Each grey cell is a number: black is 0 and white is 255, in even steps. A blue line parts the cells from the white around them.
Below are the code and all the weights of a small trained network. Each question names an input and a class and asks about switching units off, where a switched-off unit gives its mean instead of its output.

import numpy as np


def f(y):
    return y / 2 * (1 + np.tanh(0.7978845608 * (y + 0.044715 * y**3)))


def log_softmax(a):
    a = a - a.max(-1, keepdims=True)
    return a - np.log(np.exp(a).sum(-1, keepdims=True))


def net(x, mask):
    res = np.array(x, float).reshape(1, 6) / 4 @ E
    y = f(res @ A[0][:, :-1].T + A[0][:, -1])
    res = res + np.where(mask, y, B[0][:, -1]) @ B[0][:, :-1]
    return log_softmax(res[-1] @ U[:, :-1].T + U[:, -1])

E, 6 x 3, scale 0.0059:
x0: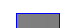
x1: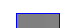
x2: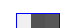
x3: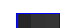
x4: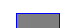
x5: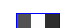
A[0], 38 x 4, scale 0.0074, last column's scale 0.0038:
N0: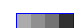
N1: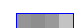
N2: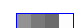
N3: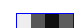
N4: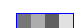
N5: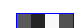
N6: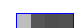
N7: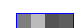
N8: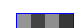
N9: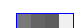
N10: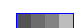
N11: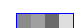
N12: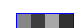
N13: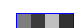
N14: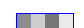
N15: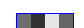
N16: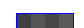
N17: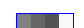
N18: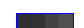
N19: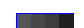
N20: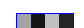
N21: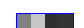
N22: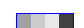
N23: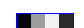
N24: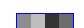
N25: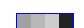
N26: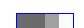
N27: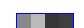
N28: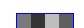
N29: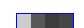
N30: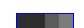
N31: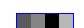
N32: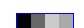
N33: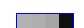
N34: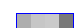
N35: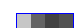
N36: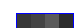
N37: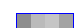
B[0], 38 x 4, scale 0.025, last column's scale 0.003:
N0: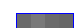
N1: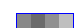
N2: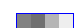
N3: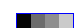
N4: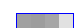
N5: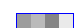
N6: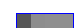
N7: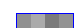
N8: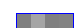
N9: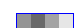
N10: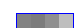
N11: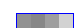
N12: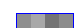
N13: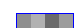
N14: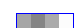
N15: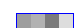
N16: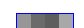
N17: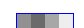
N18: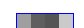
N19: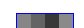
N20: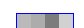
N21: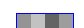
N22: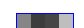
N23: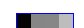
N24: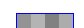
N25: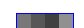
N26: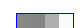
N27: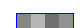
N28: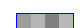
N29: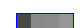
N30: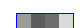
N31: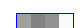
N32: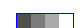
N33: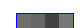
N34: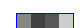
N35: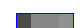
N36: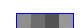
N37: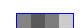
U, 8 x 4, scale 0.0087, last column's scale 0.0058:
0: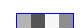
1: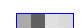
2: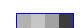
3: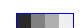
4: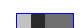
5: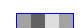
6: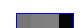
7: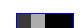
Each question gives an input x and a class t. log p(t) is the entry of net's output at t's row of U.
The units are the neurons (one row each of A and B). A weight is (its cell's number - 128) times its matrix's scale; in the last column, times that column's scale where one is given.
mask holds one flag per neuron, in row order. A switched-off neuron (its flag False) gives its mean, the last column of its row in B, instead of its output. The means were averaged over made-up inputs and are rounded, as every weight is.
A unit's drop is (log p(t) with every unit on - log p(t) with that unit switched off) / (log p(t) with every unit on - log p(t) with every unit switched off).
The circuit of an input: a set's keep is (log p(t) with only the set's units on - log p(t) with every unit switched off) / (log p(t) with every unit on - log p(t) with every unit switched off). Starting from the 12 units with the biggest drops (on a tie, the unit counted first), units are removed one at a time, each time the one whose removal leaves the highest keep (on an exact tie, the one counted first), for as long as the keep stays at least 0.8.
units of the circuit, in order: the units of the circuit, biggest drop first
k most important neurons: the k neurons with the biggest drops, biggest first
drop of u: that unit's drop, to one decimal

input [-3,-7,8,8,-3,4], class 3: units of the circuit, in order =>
(N3)
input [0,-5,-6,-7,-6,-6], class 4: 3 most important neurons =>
(N22 N34 N25)
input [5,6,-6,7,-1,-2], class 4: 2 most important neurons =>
(N18 N30)
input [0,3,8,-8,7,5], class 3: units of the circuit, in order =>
(N3 N35)
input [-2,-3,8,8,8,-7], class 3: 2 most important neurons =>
(N3 N29)
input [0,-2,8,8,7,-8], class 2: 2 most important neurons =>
(N20 N28)
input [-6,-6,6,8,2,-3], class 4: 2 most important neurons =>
(N18 N19)
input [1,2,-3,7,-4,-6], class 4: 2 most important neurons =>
(N18 N30)
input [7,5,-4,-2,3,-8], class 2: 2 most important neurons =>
(N5 N15)
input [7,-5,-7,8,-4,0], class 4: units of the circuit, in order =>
(N18 N30)
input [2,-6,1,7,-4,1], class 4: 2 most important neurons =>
(N18 N19)
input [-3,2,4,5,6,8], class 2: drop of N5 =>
-0.1
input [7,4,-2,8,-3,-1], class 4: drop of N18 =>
0.2
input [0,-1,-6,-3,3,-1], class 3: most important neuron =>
(N23)
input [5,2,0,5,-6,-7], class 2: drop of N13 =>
0.1
